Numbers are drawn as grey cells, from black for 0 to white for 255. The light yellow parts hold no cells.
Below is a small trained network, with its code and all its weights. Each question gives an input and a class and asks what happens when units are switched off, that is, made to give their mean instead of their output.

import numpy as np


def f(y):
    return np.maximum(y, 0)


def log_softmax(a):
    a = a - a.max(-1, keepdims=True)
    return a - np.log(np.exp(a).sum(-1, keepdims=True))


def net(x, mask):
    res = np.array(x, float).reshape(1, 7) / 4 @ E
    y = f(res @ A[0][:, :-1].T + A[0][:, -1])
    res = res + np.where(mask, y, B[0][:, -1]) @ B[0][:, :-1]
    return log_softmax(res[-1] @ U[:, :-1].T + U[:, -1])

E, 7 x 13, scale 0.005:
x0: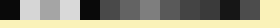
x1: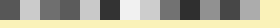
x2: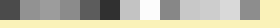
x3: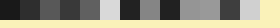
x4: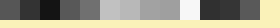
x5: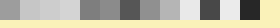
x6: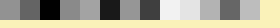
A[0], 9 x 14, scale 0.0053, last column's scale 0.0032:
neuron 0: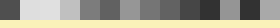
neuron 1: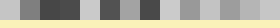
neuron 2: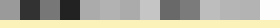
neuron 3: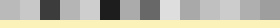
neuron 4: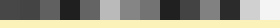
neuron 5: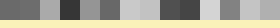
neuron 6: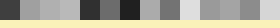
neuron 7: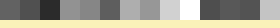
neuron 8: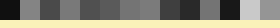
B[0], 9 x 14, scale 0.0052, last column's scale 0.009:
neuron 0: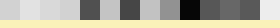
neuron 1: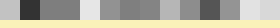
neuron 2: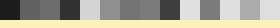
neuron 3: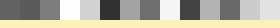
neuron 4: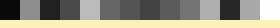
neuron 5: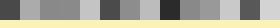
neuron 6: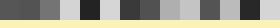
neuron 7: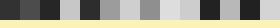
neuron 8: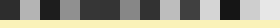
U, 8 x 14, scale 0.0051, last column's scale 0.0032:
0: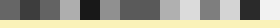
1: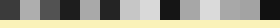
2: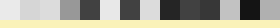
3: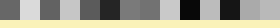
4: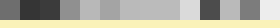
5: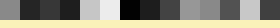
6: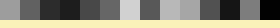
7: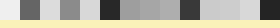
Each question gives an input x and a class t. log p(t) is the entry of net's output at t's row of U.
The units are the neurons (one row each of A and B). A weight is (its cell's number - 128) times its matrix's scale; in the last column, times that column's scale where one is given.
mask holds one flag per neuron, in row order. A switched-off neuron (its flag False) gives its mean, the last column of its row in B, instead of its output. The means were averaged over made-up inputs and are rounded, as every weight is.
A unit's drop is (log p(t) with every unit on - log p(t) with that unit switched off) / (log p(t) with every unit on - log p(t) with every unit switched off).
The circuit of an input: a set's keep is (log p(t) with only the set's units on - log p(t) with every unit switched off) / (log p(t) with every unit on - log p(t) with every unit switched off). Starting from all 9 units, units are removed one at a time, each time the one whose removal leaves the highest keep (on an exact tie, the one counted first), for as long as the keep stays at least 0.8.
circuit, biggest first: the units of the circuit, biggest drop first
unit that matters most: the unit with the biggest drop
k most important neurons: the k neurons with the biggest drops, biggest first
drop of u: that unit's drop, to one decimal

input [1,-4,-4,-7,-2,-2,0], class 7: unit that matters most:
neuron 8
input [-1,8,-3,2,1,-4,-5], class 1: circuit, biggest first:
[neuron 5; neuron 2]
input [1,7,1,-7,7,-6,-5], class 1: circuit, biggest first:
[neuron 5; neuron 3]
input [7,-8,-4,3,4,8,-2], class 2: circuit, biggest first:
[neuron 0; neuron 8]
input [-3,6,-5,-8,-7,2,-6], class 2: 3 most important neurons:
[neuron 0; neuron 8; neuron 4]
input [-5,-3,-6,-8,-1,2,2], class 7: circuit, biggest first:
[neuron 3; neuron 6; neuron 1]
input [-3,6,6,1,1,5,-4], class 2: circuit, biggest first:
[neuron 4; neuron 8]
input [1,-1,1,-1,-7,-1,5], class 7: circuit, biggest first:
[neuron 8; neuron 4; neuron 7]
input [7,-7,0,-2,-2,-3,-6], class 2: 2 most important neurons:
[neuron 0; neuron 3]
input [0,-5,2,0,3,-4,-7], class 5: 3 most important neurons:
[neuron 7; neuron 4; neuron 0]
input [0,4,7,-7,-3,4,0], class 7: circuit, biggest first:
[neuron 3; neuron 8]
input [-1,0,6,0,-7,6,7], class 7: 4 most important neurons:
[neuron 3; neuron 1; neuron 8; neuron 4]
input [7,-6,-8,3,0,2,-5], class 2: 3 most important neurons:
[neuron 0; neuron 3; neuron 6]
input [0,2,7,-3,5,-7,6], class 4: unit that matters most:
neuron 7
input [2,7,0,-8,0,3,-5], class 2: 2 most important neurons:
[neuron 0; neuron 8]
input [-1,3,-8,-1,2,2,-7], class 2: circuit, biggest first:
[neuron 8; neuron 0]
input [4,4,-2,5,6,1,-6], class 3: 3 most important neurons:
[neuron 8; neuron 2; neuron 1]
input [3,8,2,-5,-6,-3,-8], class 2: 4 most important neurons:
[neuron 0; neuron 3; neuron 4; neuron 5]
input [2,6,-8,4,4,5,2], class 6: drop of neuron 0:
0.4
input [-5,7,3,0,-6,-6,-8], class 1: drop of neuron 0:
0.0
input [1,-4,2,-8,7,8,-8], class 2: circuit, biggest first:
[neuron 0]
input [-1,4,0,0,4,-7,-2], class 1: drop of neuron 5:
0.2
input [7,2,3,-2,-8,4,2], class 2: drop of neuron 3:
-0.1
